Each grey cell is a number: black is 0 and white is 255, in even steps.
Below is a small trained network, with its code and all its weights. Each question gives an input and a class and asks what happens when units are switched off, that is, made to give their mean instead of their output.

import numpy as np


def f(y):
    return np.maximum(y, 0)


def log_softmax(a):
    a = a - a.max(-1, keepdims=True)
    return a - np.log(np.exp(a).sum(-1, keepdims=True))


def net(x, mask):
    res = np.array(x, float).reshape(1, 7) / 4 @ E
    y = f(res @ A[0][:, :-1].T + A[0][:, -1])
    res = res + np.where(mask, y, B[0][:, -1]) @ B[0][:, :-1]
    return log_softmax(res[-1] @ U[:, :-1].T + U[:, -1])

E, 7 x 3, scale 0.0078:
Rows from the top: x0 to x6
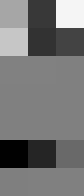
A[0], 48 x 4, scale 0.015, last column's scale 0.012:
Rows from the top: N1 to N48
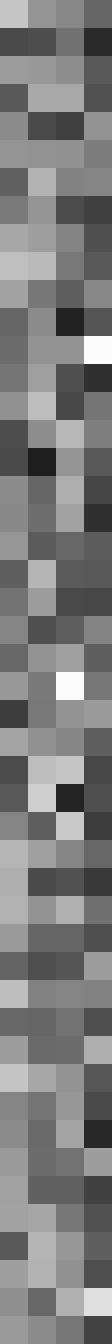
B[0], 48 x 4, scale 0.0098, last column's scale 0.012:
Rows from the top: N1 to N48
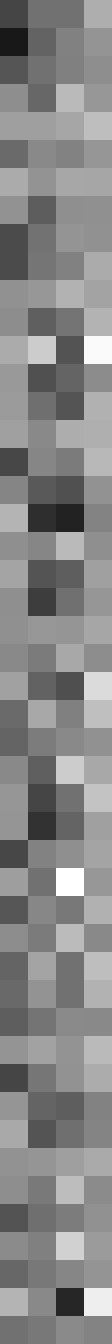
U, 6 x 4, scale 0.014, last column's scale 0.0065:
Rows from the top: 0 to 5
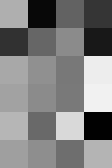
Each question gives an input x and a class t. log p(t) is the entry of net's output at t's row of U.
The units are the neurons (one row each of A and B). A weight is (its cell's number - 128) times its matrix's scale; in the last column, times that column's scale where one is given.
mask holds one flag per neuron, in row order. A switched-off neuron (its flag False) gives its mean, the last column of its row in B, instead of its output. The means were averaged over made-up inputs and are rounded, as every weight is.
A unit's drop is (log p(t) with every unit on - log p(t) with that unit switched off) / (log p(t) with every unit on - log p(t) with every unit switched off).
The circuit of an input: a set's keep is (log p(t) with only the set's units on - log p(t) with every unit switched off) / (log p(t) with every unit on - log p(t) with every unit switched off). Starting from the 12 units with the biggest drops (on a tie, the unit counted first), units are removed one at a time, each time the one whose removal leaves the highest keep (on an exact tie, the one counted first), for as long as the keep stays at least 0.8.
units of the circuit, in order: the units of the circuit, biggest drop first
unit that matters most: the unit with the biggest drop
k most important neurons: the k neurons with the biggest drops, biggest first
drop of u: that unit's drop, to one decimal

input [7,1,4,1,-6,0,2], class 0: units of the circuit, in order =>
N30, N25
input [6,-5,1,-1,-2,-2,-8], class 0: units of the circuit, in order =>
N25, N30
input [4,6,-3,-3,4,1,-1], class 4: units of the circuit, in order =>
N32, N5
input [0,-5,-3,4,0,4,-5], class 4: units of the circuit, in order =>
N28, N16
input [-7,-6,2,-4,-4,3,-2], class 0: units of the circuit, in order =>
N29, N21
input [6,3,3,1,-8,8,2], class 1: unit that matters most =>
N17
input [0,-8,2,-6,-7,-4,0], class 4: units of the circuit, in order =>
N28, N45
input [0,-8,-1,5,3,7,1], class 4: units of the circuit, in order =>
N16, N28
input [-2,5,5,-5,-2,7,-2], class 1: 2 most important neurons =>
N2, N17
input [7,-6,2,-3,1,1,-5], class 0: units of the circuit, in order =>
N25, N30
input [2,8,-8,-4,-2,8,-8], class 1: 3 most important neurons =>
N17, N2, N35
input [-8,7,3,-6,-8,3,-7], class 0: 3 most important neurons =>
N29, N12, N22
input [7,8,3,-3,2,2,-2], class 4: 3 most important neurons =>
N32, N5, N20
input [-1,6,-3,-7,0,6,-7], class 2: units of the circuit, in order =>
N5
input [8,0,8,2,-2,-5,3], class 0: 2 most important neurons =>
N25, N30
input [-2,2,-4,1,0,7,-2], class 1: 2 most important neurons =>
N2, N17
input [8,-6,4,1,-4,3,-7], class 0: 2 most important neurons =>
N30, N25
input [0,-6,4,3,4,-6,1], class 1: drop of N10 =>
0.2
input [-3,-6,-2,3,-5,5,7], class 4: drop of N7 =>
0.2
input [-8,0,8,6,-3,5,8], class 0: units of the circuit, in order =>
N29
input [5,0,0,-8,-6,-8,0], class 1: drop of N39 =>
0.1
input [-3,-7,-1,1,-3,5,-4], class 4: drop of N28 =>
0.2
